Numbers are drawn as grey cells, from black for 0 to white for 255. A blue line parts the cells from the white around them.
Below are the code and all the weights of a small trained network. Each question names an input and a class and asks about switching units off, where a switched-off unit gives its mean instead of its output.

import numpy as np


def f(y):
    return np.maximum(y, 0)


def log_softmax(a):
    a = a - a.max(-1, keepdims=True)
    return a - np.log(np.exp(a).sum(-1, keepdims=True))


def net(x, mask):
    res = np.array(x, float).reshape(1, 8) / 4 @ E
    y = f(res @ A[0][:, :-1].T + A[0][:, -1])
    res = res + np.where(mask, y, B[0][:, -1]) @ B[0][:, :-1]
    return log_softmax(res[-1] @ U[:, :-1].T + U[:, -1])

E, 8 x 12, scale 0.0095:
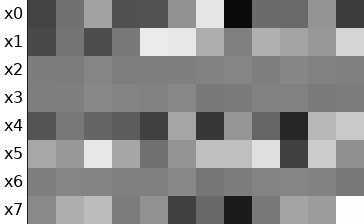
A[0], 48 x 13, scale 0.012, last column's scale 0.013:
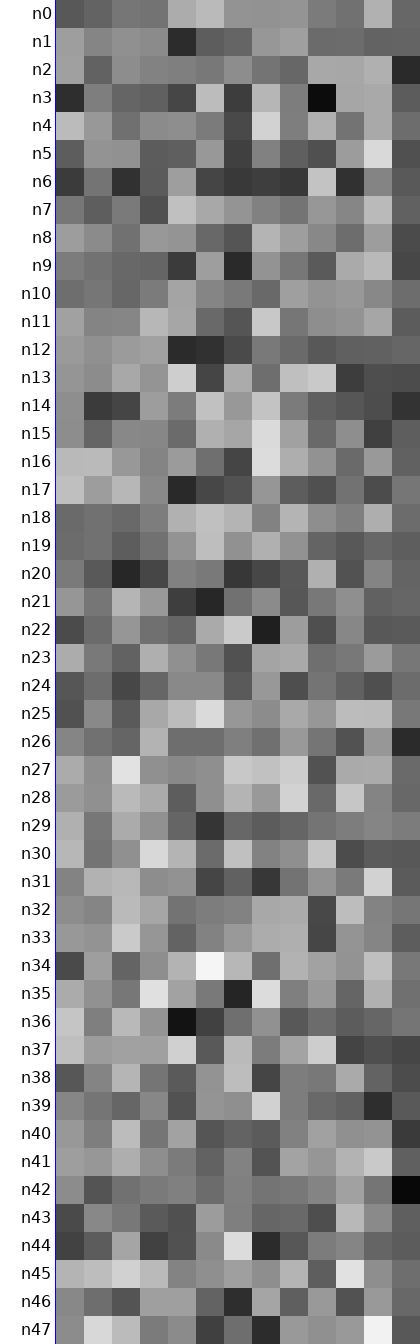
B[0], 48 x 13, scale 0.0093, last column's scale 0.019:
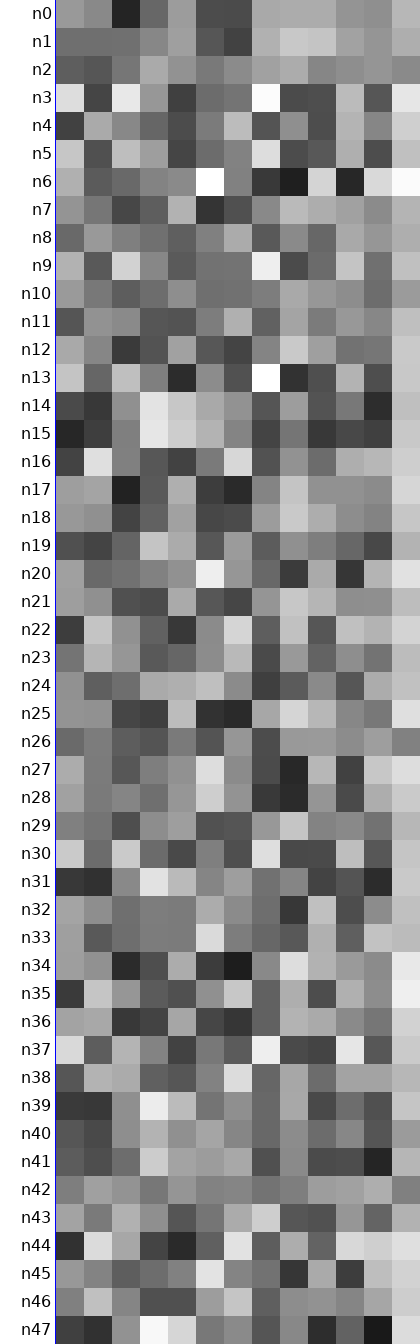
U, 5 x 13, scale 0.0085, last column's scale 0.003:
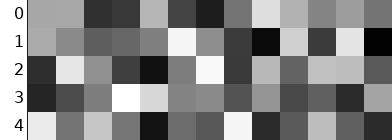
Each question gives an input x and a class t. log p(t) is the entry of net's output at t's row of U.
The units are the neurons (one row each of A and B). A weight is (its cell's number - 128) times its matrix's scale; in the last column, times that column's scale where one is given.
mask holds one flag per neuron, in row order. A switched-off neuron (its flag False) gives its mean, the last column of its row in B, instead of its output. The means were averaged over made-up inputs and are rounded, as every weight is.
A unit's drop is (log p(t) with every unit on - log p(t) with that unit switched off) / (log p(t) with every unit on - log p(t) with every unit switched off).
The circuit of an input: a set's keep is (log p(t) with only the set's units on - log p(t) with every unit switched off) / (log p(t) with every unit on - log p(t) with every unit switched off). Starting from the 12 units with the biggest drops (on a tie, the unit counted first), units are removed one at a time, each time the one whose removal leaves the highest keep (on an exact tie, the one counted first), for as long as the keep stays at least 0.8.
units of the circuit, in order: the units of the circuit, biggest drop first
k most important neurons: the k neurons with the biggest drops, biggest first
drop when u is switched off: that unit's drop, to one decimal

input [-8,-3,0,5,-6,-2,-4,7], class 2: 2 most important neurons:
(n16; n35)
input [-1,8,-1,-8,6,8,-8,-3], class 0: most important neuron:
(n25)
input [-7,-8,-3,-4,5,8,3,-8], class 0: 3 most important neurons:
(n17; n36; n1)
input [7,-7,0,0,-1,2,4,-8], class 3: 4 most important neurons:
(n39; n15; n14; n34)
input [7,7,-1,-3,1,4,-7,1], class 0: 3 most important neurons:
(n34; n25; n18)
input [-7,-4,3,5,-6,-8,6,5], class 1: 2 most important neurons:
(n6; n20)
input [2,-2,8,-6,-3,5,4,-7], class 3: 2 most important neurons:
(n15; n39)
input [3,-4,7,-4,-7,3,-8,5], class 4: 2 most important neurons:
(n13; n37)
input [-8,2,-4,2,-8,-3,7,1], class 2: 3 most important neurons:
(n35; n16; n4)
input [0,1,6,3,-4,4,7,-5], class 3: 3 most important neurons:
(n15; n6; n39)
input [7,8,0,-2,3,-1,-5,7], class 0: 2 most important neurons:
(n34; n25)
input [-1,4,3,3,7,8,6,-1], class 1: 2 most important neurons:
(n27; n45)
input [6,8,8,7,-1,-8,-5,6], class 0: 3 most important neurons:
(n34; n7; n25)
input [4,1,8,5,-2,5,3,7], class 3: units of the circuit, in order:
(n47)
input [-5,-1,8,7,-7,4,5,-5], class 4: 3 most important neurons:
(n37; n30; n13)
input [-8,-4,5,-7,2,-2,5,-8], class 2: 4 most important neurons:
(n35; n16; n46; n4)
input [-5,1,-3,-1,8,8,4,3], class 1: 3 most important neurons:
(n27; n45; n28)
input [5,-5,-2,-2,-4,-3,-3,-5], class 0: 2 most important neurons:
(n35; n36)
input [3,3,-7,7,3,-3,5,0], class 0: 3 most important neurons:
(n27; n45; n28)
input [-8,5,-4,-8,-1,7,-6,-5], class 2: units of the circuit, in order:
(n16)
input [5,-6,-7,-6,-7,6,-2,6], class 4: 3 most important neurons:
(n13; n37; n30)
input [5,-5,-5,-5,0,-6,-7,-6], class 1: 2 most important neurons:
(n6; n47)
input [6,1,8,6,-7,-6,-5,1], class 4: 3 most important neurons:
(n13; n37; n30)
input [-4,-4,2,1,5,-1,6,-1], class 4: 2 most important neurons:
(n3; n9)
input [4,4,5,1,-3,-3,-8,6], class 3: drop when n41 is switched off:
0.0
